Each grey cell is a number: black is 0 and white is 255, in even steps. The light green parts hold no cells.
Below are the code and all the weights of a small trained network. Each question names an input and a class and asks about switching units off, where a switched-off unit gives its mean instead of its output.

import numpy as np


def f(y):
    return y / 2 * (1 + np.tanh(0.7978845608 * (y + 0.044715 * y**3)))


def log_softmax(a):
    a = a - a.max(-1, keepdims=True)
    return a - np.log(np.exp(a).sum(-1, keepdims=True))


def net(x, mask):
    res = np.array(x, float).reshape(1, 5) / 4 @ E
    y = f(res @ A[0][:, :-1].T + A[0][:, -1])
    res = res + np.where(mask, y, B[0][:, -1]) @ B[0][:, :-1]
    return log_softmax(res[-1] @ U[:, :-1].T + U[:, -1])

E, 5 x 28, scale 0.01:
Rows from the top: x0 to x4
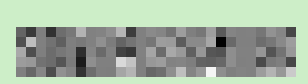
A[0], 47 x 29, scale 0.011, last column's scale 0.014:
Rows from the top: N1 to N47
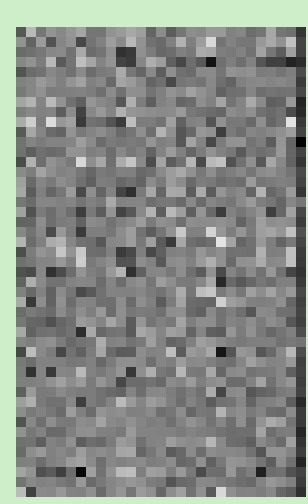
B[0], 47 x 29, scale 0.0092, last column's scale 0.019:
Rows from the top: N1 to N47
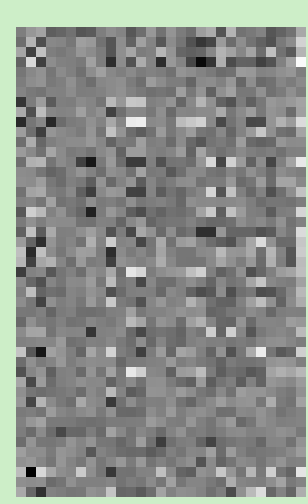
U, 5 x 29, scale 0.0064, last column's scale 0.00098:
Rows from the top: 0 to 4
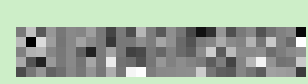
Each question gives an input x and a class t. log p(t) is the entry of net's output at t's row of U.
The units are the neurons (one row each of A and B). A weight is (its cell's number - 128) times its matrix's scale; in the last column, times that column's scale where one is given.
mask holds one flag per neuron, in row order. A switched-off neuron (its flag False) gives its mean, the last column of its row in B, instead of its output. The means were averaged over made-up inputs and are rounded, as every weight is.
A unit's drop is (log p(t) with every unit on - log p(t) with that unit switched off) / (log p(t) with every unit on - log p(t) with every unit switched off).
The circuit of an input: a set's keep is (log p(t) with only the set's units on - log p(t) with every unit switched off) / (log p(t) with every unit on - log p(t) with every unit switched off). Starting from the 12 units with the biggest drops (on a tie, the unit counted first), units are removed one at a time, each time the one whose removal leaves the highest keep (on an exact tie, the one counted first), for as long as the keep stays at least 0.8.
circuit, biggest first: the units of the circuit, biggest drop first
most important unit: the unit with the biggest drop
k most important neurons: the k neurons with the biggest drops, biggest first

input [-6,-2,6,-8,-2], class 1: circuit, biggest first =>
(N23)
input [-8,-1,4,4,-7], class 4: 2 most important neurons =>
(N10, N8)
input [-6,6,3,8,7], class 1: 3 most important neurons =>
(N45, N4, N38)
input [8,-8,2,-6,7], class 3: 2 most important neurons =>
(N28, N47)
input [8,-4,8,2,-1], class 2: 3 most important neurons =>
(N17, N19, N31)
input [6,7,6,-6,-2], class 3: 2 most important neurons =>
(N33, N45)
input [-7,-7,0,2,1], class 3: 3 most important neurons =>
(N22, N47, N25)
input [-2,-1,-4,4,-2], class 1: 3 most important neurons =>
(N19, N45, N17)
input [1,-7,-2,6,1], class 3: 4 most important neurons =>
(N22, N47, N28, N23)
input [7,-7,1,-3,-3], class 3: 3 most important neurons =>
(N47, N28, N10)
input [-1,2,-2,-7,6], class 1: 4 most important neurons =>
(N23, N4, N24, N3)
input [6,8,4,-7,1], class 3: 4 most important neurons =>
(N33, N11, N45, N26)
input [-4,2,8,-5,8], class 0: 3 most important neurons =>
(N21, N2, N27)
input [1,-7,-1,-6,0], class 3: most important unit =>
N22
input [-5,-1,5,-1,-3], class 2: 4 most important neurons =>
(N17, N19, N25, N35)
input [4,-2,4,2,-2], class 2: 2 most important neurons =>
(N10, N31)
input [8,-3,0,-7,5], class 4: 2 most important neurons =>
(N35, N25)
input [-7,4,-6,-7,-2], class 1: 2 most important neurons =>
(N23, N24)
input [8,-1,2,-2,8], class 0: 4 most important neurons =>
(N21, N2, N27, N10)
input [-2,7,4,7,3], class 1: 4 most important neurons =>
(N45, N38, N9, N22)
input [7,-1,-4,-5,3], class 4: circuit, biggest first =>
(N35)
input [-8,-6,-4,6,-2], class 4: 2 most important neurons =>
(N10, N8)
